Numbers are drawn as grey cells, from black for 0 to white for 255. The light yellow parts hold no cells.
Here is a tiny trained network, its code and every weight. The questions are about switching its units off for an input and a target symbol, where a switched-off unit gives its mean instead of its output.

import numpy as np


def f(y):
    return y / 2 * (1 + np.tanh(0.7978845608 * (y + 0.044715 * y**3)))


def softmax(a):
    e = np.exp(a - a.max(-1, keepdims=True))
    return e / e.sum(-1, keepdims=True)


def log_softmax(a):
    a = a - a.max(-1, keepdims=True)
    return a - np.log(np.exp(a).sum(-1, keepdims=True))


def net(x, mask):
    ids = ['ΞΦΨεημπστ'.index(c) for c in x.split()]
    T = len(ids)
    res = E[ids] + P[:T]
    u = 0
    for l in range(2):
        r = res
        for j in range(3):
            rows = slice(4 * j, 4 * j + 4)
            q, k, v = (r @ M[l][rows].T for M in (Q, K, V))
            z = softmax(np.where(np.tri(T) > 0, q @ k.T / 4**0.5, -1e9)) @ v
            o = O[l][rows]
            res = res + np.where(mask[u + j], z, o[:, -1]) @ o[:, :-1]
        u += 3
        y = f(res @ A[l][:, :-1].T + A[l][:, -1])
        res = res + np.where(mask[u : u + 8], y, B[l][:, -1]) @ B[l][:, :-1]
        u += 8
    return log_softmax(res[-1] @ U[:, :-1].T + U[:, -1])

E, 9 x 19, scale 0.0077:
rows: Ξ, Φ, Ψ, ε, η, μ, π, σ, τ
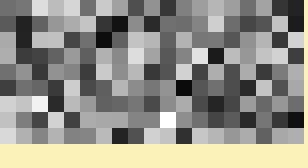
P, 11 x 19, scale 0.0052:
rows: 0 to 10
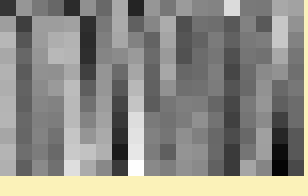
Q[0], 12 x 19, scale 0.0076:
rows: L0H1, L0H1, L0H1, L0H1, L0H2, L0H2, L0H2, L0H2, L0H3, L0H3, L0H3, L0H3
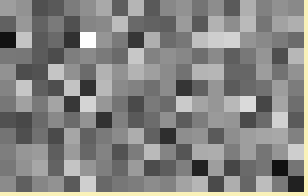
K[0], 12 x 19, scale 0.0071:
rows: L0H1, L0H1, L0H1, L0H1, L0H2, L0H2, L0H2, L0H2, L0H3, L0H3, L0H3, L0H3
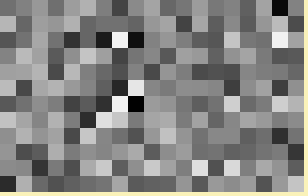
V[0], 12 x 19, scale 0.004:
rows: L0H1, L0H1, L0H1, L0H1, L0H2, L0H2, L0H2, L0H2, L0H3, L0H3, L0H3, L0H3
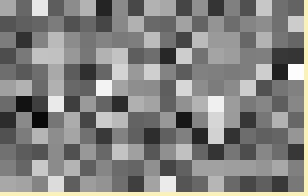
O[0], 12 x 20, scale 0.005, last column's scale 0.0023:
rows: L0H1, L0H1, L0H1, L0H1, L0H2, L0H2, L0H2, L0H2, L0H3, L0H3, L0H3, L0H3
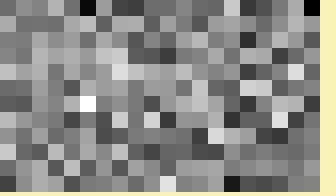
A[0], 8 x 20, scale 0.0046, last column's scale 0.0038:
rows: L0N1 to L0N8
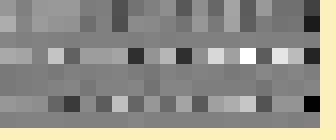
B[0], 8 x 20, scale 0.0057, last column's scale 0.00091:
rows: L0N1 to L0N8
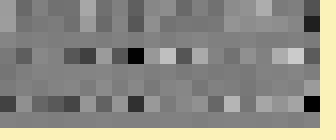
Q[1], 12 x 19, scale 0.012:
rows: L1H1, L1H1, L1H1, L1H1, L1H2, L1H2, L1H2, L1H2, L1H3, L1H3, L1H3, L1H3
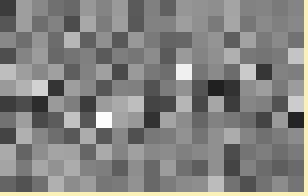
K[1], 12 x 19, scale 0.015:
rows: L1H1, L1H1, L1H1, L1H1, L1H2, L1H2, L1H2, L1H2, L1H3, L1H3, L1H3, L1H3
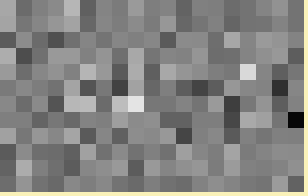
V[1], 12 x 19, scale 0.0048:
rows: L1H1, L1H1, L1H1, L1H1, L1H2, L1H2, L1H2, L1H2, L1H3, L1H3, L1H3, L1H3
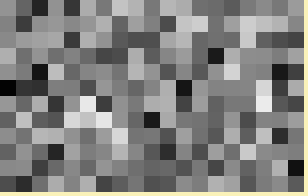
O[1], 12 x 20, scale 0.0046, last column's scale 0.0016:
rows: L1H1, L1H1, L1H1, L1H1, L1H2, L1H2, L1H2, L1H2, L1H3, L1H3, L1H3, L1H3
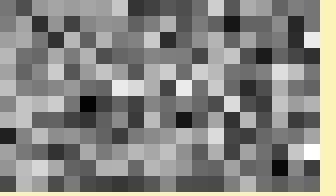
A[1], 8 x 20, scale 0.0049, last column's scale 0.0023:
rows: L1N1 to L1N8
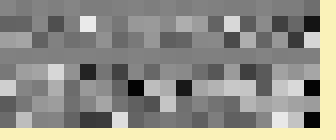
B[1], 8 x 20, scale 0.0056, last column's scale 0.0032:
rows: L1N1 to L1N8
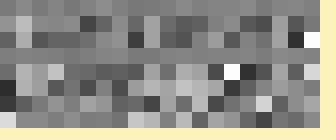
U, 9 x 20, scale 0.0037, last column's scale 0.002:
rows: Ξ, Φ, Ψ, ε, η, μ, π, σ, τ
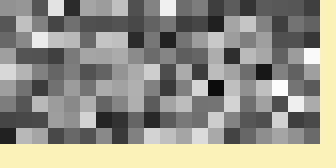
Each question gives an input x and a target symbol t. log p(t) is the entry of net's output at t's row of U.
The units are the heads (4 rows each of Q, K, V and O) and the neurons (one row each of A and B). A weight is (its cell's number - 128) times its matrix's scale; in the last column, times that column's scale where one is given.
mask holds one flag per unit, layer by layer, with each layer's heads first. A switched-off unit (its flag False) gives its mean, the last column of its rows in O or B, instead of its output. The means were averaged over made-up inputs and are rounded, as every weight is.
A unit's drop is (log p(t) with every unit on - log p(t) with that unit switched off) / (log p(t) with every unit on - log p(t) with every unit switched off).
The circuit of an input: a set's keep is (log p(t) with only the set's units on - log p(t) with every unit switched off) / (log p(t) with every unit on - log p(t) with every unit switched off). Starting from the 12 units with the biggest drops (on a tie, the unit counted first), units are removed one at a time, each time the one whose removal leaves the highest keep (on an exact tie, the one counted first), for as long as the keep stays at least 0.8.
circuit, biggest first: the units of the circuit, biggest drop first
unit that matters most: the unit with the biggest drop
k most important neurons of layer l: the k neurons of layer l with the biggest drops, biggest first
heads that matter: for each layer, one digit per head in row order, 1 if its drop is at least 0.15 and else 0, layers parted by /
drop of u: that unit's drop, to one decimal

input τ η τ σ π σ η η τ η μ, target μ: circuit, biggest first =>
[L1H3 L0N4 L1H1 L0H3]
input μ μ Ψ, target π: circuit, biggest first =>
[L1H2 L1H1 L0H2]
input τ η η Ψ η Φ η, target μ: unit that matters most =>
L1H3
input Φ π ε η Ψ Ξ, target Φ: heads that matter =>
010 / 001
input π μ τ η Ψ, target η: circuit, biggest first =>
[L1H1 L0H2]
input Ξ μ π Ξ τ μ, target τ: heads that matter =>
101 / 101
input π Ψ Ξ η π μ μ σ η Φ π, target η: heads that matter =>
010 / 101
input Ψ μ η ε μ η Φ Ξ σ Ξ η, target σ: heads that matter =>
010 / 101
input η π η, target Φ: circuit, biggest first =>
[L1H2 L0H2]
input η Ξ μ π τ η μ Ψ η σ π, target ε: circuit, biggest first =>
[L1H3 L1H1 L0H1 L1N5]
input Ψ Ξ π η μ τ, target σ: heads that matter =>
010 / 111
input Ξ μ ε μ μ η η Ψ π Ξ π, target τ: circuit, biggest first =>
[L1H3 L1H1 L0H1]
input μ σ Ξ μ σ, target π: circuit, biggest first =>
[L1H1 L0H2 L1N3]
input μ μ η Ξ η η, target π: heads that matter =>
010 / 100
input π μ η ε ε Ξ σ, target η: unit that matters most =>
L1H1
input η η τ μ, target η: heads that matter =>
000 / 010
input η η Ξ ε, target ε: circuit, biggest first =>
[L1H3 L1H1 L0H1]
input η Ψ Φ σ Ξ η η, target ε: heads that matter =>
000 / 101
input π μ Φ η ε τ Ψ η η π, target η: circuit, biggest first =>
[L1H1 L0H2 L1N2 L0H1]
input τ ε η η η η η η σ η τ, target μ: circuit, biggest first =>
[L1H3 L0H1 L0H3]
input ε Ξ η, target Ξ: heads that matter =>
001 / 101
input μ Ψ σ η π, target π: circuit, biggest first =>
[L1H1 L0H2]
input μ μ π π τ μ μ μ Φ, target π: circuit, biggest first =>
[L1H1 L0H2 L1N3]
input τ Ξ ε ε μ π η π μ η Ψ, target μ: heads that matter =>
001 / 001
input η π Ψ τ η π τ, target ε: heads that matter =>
100 / 111
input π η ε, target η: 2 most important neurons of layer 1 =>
[L1N7 L1N2]
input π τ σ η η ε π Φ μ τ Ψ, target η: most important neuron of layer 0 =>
[L0N7]
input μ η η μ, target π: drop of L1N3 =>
0.2
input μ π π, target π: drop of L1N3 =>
0.2
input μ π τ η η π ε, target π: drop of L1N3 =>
0.1
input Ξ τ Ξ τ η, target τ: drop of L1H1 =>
0.3
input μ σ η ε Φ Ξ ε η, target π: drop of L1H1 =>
0.9
